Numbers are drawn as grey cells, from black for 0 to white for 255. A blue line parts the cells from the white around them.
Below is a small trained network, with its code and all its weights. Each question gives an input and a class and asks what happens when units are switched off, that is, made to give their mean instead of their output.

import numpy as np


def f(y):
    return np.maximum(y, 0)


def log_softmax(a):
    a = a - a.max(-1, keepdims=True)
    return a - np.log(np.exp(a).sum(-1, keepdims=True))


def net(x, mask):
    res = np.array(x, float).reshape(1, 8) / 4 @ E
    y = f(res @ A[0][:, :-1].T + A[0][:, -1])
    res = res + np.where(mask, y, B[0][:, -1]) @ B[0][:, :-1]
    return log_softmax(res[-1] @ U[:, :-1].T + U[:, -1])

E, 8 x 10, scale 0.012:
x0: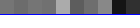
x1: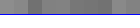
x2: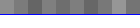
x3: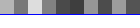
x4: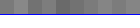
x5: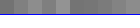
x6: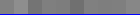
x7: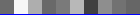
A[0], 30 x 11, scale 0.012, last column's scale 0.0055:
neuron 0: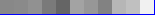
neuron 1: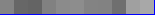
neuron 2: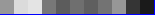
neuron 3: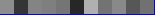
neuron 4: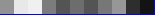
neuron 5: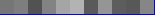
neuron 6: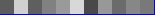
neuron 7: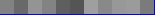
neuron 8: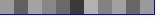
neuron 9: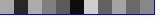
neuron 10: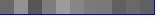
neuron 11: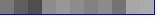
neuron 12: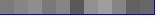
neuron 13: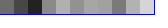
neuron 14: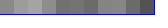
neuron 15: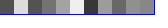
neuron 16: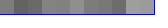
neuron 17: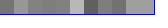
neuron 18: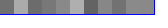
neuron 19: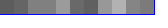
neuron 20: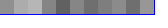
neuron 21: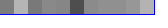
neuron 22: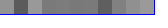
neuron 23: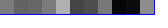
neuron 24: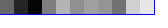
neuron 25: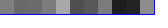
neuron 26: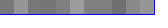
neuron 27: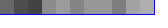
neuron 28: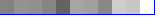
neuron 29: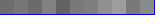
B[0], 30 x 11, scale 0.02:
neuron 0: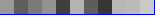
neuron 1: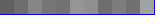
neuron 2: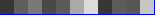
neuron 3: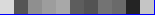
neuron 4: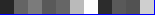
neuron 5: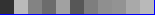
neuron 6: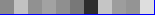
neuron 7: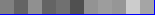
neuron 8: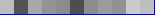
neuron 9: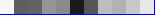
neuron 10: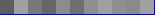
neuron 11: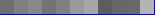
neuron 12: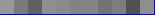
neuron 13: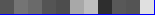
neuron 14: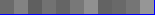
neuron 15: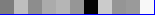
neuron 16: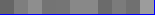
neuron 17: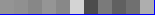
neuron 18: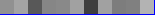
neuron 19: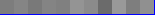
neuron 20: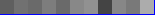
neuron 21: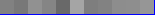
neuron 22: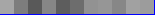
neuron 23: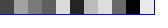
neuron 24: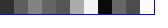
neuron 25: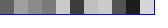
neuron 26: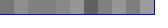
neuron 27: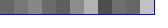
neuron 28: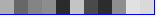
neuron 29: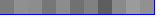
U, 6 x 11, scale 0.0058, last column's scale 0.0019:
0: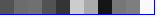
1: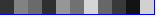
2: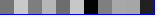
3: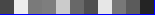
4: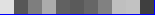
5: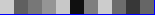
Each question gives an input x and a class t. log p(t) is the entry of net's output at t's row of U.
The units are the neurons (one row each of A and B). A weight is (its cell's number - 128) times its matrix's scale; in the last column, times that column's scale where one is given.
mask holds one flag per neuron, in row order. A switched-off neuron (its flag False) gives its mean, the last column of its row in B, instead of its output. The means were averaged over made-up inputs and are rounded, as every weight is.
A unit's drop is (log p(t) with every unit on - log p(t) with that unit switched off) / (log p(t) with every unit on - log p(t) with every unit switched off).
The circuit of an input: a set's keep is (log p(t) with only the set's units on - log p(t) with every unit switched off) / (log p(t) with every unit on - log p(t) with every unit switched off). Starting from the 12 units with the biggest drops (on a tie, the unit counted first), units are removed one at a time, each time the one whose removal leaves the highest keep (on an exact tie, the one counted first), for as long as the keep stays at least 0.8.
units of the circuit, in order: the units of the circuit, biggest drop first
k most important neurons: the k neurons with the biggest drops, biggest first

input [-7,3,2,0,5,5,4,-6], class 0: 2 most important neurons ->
neuron 24; neuron 15
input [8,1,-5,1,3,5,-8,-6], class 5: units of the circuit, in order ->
neuron 9
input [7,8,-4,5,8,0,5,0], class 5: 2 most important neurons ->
neuron 24; neuron 9
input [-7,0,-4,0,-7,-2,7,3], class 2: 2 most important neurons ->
neuron 24; neuron 13
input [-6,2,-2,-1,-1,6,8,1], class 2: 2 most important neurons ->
neuron 24; neuron 4
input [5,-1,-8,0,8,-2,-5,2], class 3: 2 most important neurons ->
neuron 24; neuron 13
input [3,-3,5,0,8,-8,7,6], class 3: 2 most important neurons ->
neuron 24; neuron 15
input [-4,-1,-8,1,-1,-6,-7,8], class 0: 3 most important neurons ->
neuron 4; neuron 2; neuron 9
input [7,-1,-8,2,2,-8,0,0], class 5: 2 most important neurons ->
neuron 24; neuron 13
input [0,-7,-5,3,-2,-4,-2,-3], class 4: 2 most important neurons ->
neuron 23; neuron 25
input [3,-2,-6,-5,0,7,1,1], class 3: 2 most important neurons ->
neuron 15; neuron 4
